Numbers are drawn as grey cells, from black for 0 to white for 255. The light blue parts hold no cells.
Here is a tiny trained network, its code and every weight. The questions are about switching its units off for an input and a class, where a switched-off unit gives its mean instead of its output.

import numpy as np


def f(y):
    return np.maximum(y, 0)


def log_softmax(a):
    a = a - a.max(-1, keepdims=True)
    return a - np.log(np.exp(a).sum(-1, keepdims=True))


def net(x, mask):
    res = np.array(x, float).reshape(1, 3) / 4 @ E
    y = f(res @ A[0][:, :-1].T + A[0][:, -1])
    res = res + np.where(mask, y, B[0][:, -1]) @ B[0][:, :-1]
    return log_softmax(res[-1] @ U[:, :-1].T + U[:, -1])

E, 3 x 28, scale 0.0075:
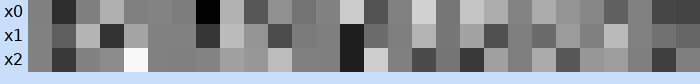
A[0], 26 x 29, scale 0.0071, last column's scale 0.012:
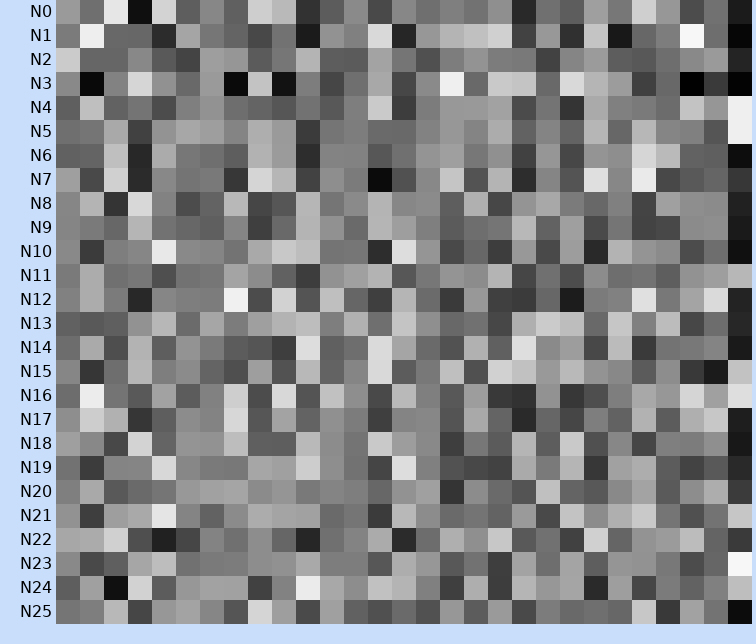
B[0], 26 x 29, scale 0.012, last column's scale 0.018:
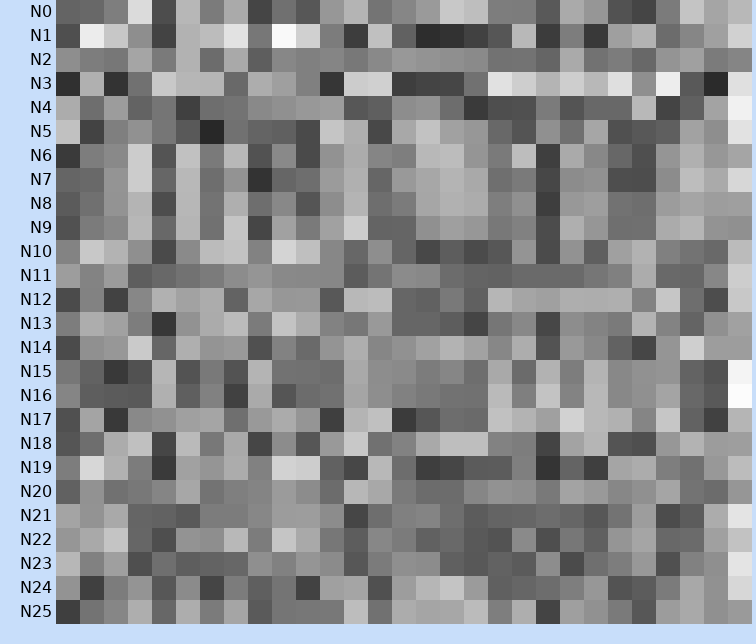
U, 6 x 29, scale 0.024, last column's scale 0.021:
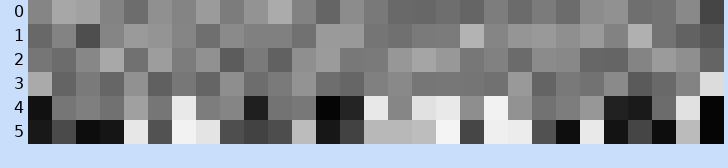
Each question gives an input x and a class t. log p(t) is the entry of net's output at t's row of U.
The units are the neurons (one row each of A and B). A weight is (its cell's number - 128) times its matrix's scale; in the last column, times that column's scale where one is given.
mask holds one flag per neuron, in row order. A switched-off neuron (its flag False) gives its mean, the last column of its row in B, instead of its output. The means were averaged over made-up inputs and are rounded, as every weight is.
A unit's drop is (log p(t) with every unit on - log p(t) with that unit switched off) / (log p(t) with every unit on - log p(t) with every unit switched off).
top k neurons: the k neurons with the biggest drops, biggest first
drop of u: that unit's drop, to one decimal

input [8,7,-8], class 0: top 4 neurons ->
[N1, N22, N4, N16]
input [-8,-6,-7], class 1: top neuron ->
[N16]
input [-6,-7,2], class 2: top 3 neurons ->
[N24, N3, N18]
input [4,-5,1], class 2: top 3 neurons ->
[N24, N16, N12]
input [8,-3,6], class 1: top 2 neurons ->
[N3, N15]
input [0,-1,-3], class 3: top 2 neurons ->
[N19, N10]
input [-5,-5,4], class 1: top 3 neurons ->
[N16, N12, N7]
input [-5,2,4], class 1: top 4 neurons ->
[N16, N12, N1, N4]
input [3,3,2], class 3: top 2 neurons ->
[N12, N17]
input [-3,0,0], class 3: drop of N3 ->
0.7
